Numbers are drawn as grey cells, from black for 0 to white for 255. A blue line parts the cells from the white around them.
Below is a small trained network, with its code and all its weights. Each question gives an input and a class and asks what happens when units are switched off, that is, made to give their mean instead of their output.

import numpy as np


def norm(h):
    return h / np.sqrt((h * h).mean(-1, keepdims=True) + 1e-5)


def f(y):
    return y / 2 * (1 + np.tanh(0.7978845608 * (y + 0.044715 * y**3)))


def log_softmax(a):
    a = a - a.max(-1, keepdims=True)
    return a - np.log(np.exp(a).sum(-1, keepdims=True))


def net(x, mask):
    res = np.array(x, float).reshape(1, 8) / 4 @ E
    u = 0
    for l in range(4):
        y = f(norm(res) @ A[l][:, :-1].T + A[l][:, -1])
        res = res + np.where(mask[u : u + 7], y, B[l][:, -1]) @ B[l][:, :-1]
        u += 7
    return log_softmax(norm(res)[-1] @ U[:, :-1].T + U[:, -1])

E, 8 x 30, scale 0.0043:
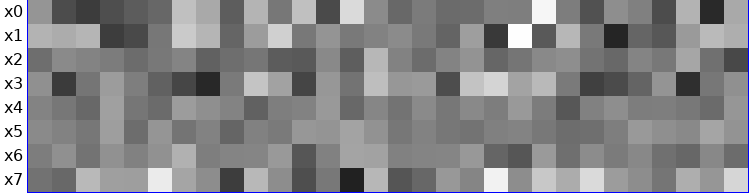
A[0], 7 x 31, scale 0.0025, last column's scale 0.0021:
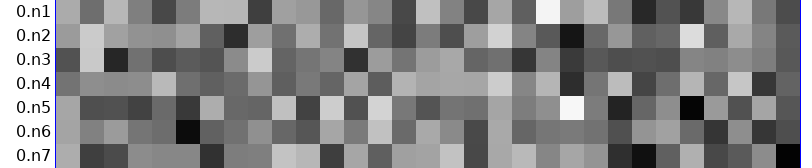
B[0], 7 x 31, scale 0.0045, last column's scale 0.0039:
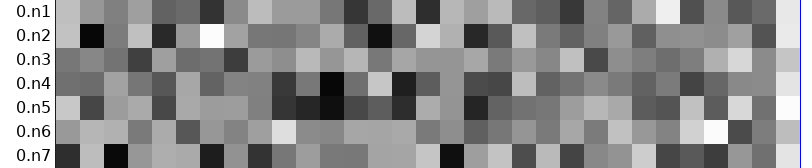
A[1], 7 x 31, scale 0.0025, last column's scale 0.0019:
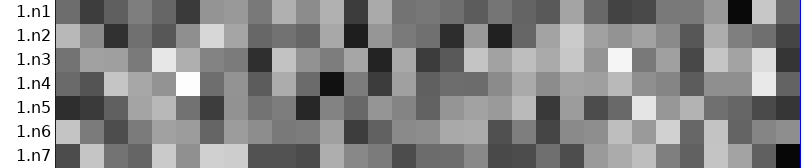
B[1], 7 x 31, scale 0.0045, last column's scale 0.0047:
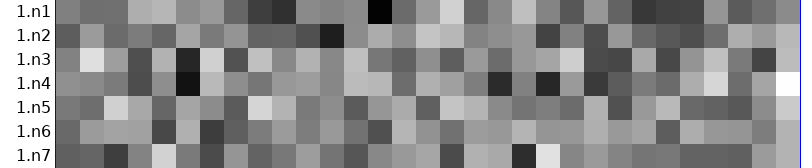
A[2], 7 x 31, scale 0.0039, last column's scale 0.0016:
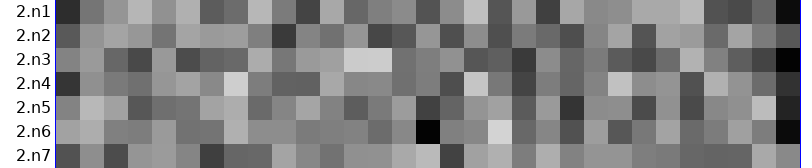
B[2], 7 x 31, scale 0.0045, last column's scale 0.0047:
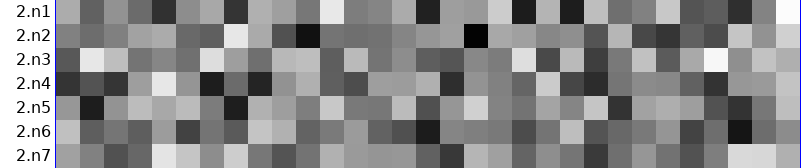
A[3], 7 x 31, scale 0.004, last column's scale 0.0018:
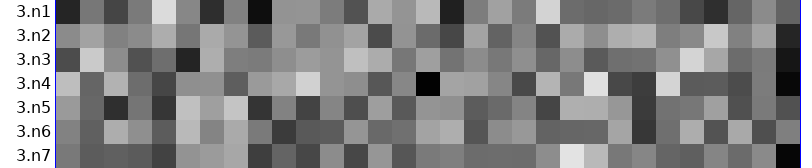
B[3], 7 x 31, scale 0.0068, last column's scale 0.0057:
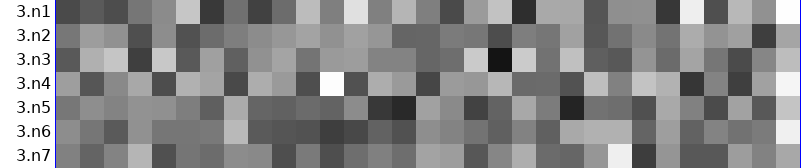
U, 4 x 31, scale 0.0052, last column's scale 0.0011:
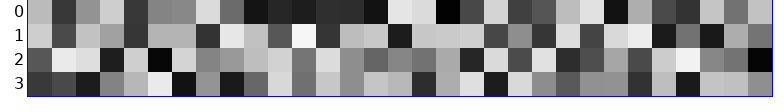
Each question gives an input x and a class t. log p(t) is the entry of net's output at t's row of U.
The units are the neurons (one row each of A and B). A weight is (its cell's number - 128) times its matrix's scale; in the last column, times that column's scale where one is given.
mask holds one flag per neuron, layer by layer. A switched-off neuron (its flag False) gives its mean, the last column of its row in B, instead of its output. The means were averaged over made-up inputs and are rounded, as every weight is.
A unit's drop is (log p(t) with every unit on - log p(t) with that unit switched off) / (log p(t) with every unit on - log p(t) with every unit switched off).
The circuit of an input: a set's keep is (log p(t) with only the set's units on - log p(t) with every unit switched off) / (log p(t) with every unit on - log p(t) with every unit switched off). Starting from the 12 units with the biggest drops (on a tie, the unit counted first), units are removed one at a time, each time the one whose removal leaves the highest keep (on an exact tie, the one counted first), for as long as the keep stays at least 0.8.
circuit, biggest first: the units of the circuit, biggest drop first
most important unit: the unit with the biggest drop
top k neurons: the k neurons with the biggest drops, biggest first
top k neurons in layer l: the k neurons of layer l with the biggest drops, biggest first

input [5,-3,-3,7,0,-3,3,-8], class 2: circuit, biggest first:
2.n3
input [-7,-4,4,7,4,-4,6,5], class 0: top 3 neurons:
0.n2, 0.n4, 2.n4
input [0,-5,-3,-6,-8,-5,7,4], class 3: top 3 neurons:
1.n7, 2.n4, 0.n1
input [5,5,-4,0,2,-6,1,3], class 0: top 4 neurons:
0.n5, 2.n1, 1.n2, 3.n5
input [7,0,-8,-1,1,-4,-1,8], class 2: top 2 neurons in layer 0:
0.n2, 0.n4
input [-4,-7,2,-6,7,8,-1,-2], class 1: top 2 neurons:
2.n1, 1.n5
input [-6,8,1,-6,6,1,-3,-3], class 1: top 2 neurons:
2.n5, 0.n1
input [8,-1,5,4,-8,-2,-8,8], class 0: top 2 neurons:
0.n5, 3.n7
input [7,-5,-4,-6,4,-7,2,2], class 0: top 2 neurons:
0.n5, 0.n7
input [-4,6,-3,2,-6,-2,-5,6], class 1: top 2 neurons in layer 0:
0.n1, 0.n6
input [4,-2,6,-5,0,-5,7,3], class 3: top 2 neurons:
1.n7, 2.n4
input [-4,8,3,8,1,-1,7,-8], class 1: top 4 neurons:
0.n1, 1.n4, 1.n3, 2.n4
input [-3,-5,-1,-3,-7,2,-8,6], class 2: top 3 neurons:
1.n3, 1.n4, 0.n1
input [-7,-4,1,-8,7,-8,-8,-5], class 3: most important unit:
2.n4
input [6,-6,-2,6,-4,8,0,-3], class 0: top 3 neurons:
0.n5, 0.n1, 2.n4
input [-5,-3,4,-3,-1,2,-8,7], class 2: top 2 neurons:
1.n3, 1.n4
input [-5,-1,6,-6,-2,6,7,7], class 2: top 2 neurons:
1.n4, 1.n3
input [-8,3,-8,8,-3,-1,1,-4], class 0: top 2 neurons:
0.n2, 0.n4
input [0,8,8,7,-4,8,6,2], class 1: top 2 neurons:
0.n1, 3.n4
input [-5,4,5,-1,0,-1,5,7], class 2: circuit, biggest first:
1.n3
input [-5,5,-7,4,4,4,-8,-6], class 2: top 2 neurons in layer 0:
0.n5, 0.n6
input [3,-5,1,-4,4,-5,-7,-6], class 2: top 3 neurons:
2.n3, 0.n3, 0.n1
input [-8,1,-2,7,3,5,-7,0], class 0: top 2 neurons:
0.n2, 0.n4
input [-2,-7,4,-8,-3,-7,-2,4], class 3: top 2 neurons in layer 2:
2.n4, 2.n5
